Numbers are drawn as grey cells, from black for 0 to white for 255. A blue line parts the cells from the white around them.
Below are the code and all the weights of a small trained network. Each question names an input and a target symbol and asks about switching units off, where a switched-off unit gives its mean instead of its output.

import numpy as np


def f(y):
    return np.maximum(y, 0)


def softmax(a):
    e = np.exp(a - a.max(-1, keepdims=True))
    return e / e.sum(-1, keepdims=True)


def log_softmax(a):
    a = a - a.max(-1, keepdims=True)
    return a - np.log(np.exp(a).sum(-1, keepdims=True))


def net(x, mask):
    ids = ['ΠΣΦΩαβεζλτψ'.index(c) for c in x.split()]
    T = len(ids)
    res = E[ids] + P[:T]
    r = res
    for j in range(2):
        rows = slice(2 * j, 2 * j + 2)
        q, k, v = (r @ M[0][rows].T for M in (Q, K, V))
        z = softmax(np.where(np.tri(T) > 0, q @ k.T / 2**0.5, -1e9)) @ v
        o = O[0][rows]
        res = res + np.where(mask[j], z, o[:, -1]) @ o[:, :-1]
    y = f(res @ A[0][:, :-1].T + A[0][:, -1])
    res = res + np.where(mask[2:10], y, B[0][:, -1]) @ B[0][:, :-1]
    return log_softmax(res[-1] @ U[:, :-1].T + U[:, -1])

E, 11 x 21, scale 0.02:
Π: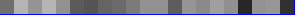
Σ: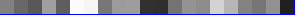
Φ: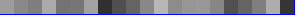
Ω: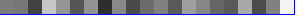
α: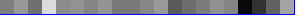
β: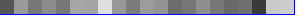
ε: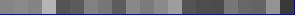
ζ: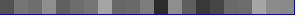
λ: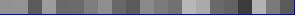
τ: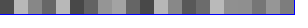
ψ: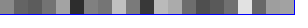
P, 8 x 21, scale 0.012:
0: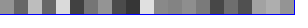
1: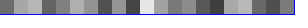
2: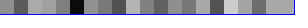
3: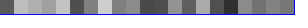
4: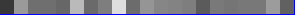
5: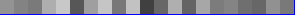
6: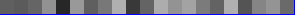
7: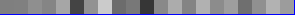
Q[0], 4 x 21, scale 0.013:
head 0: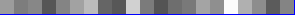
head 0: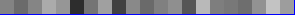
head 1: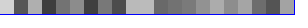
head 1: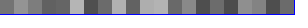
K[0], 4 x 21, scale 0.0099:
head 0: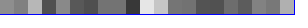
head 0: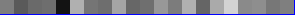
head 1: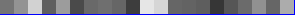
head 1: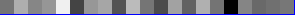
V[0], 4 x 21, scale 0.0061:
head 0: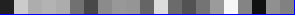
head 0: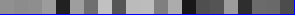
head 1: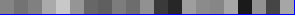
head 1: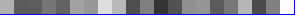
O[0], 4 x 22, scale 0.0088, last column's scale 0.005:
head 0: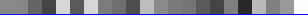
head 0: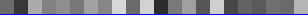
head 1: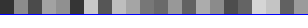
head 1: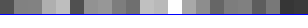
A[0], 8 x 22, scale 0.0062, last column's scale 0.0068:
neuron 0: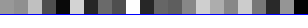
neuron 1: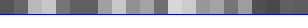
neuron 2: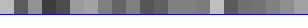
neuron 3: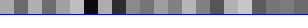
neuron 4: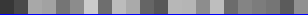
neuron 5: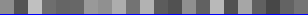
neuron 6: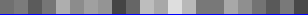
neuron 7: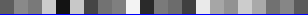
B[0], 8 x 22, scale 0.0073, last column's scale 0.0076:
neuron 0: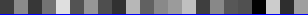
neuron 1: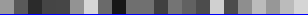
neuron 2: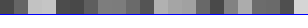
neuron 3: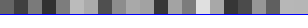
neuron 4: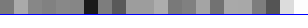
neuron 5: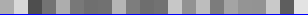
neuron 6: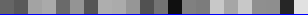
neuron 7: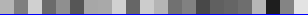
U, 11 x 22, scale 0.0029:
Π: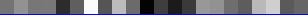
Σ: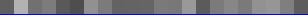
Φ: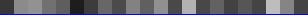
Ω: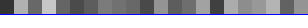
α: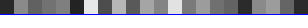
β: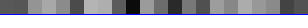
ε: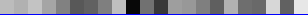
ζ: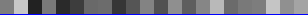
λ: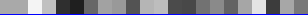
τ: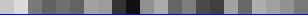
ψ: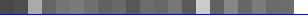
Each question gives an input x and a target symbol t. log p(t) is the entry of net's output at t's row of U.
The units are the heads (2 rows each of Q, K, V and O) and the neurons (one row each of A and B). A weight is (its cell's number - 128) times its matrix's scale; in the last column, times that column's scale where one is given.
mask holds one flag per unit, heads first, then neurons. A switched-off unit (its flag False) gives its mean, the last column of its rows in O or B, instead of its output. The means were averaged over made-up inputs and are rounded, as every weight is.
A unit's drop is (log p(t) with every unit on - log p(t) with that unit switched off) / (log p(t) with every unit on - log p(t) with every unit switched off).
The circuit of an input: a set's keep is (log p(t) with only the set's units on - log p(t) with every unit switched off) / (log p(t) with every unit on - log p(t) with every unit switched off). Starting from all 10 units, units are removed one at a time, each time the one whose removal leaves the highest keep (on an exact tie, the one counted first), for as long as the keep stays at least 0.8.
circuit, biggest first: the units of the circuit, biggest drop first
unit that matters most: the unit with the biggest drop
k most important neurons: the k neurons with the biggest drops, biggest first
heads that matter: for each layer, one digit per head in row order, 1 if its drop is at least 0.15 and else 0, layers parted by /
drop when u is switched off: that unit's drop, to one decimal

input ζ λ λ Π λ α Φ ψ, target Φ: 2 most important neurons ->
[neuron 0; neuron 2]
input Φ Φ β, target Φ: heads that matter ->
11
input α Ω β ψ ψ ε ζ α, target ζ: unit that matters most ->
head 0
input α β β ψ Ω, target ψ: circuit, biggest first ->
[head 1; neuron 3; head 0]
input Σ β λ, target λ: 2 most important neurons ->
[neuron 7; neuron 5]
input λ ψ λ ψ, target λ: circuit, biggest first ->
[head 0; neuron 7]
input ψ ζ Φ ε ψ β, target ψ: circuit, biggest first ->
[head 1; neuron 3]
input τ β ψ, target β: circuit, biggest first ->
[head 1; neuron 6; neuron 1]
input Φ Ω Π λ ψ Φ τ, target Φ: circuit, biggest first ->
[neuron 0; head 1; head 0]
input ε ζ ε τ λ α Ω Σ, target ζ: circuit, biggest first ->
[head 0; neuron 1; neuron 4; neuron 5]
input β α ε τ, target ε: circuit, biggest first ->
[head 0; head 1; neuron 5]
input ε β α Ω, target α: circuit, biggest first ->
[head 0; head 1]
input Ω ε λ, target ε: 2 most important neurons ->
[neuron 5; neuron 1]
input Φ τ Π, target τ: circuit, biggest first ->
[head 0]
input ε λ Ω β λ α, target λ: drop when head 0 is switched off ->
1.3
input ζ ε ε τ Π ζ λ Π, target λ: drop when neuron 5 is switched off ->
0.1
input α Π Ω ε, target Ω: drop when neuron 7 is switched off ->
0.1
